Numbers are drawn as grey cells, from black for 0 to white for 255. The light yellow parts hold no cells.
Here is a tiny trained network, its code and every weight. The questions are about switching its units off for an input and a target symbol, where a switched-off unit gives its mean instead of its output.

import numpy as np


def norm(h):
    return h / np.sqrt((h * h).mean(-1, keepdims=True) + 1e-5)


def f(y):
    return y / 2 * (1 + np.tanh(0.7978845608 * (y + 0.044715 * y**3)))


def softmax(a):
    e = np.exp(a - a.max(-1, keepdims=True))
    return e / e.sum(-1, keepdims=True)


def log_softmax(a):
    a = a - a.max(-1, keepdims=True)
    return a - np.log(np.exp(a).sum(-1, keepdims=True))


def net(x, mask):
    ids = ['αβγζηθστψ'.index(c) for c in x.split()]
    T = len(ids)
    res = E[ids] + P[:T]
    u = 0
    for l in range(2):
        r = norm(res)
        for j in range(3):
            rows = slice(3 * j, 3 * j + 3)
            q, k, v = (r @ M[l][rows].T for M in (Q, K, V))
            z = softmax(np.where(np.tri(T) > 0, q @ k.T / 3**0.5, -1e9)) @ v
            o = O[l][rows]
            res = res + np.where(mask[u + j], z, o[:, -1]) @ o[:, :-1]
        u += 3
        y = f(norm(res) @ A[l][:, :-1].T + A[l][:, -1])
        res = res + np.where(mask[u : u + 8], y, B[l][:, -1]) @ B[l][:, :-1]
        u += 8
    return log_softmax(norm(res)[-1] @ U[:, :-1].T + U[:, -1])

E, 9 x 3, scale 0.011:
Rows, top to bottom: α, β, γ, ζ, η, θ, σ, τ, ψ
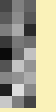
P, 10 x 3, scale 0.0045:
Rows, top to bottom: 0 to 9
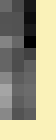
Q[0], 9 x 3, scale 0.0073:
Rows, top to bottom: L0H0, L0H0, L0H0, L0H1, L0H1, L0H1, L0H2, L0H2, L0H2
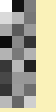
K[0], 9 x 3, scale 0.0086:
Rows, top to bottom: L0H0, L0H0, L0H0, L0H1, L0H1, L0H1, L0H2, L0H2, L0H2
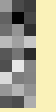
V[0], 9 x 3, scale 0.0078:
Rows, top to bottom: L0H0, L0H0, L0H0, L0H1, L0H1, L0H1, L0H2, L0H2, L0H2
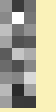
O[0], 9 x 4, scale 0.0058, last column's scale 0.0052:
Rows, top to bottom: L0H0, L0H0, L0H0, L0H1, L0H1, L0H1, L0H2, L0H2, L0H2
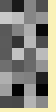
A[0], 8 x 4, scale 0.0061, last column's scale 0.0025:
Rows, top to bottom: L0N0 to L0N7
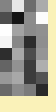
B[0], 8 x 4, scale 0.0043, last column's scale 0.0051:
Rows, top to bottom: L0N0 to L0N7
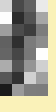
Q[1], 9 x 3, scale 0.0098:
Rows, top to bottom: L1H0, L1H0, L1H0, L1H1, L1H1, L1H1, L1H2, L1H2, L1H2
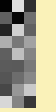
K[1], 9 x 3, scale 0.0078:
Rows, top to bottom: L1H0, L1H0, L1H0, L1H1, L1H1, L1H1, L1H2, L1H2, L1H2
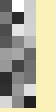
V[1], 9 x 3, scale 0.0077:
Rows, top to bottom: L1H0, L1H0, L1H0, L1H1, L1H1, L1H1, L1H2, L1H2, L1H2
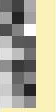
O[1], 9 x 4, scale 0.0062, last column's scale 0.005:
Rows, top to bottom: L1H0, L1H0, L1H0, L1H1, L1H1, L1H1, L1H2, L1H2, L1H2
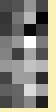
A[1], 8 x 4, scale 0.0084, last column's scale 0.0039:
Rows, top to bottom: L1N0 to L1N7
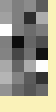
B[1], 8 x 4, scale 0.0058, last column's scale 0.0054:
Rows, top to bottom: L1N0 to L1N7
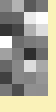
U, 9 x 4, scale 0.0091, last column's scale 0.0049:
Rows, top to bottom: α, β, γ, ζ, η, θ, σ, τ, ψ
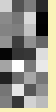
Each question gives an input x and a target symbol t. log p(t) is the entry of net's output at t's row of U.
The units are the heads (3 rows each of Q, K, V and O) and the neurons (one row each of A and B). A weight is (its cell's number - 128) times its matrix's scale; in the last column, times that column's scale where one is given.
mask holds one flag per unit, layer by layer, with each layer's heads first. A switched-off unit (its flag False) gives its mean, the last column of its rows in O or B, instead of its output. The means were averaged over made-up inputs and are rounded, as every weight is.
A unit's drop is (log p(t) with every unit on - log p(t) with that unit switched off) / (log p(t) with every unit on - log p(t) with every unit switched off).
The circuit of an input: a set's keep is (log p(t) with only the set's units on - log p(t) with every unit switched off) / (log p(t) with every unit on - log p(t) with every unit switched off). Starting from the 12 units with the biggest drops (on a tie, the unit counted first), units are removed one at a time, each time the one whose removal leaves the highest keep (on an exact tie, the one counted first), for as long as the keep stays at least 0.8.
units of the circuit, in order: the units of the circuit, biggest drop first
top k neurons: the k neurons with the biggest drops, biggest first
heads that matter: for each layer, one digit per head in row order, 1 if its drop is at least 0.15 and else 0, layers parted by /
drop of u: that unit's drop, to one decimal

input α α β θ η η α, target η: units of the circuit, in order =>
[L1H0]
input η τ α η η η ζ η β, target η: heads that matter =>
000 / 000
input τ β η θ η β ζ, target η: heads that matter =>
000 / 011
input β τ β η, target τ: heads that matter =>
001 / 000
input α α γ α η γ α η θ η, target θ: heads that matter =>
100 / 000
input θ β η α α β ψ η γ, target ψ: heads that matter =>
000 / 000
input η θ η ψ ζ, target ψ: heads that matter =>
001 / 000
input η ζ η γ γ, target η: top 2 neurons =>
[L0N0 L1N5]
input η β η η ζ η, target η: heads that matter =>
000 / 110
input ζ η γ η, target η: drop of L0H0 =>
0.1
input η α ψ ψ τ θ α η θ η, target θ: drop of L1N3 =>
-0.1
